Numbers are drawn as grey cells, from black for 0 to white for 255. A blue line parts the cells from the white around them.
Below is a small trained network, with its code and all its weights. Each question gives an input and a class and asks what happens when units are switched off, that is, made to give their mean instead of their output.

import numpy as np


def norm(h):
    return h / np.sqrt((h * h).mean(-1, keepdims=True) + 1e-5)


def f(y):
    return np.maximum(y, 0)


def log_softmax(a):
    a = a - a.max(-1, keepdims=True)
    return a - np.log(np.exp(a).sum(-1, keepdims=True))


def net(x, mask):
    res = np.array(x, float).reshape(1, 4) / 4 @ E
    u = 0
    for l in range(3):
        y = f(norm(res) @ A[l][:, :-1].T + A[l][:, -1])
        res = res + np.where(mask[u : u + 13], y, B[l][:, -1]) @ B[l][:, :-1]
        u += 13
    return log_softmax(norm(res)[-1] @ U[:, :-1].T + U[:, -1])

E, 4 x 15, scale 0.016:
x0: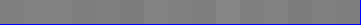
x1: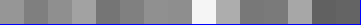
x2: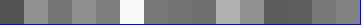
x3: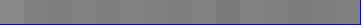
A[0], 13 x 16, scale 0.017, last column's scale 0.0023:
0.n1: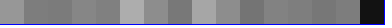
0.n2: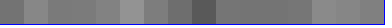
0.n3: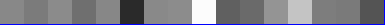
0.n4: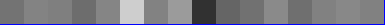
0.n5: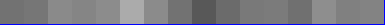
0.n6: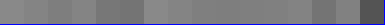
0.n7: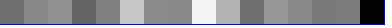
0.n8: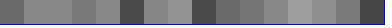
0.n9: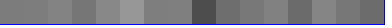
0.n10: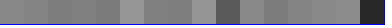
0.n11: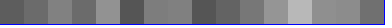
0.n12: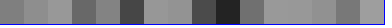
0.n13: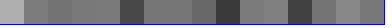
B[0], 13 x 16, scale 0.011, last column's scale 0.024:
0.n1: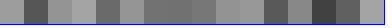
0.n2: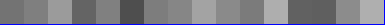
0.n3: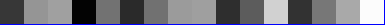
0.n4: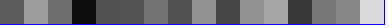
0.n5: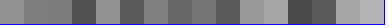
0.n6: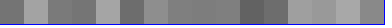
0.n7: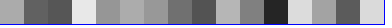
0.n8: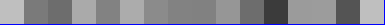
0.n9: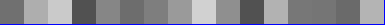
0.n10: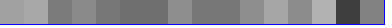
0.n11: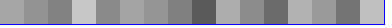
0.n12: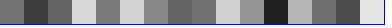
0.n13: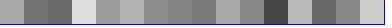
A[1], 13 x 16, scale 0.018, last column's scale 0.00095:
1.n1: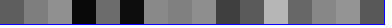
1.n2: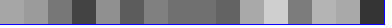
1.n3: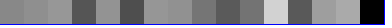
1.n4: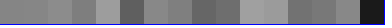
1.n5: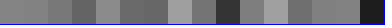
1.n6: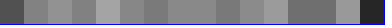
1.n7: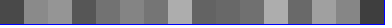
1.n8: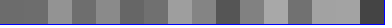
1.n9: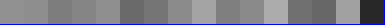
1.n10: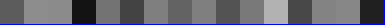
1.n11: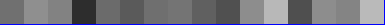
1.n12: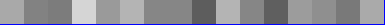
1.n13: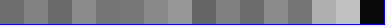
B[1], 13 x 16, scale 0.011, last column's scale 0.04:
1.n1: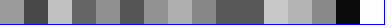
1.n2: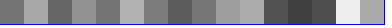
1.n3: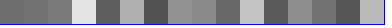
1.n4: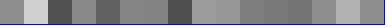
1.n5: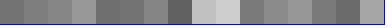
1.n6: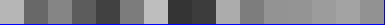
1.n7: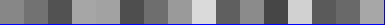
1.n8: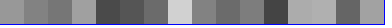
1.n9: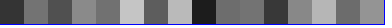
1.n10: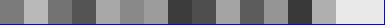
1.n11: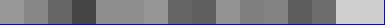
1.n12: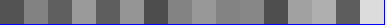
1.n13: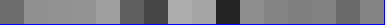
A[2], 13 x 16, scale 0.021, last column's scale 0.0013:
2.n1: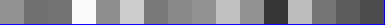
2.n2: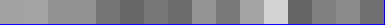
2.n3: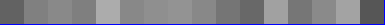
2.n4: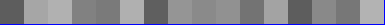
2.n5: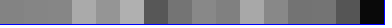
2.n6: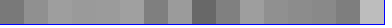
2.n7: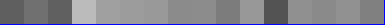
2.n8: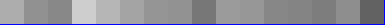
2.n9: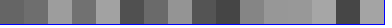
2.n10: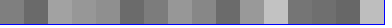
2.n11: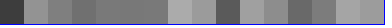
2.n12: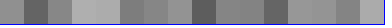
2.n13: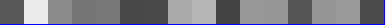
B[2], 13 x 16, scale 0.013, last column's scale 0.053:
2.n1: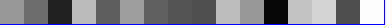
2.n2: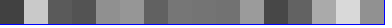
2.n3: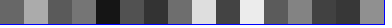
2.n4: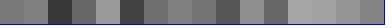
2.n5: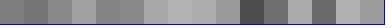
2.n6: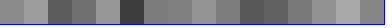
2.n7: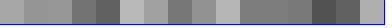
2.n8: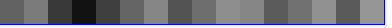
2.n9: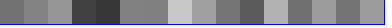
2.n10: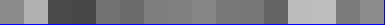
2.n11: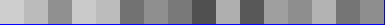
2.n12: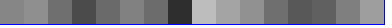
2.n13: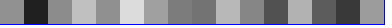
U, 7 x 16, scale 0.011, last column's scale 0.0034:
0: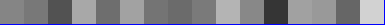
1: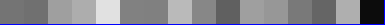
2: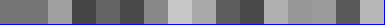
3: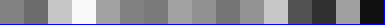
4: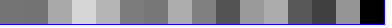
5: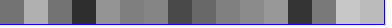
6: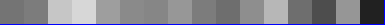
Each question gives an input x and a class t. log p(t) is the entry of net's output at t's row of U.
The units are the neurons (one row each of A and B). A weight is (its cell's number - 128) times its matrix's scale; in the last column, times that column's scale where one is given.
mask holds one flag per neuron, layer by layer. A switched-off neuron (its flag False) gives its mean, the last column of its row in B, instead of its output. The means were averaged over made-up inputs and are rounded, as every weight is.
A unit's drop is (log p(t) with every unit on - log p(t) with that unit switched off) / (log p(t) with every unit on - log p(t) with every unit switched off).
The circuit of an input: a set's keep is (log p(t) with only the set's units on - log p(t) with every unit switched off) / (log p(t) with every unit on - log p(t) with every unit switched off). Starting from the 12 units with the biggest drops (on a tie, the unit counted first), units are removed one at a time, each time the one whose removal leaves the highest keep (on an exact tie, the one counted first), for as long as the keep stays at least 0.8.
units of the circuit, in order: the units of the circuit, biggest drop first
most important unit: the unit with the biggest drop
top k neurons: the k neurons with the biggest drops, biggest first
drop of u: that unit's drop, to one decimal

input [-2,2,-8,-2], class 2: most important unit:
0.n3
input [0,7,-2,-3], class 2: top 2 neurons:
[0.n3; 1.n1]
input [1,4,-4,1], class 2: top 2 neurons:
[1.n1; 2.n1]
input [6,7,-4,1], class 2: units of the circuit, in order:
[0.n3; 2.n1]
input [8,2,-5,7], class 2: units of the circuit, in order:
[0.n3; 1.n1]
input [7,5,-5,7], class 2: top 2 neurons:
[1.n1; 2.n1]
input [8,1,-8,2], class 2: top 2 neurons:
[0.n3; 0.n7]
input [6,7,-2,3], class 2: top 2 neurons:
[0.n3; 1.n1]
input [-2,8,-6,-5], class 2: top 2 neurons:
[1.n1; 2.n1]
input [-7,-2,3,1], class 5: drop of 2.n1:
0.1
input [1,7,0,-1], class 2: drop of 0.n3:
1.1
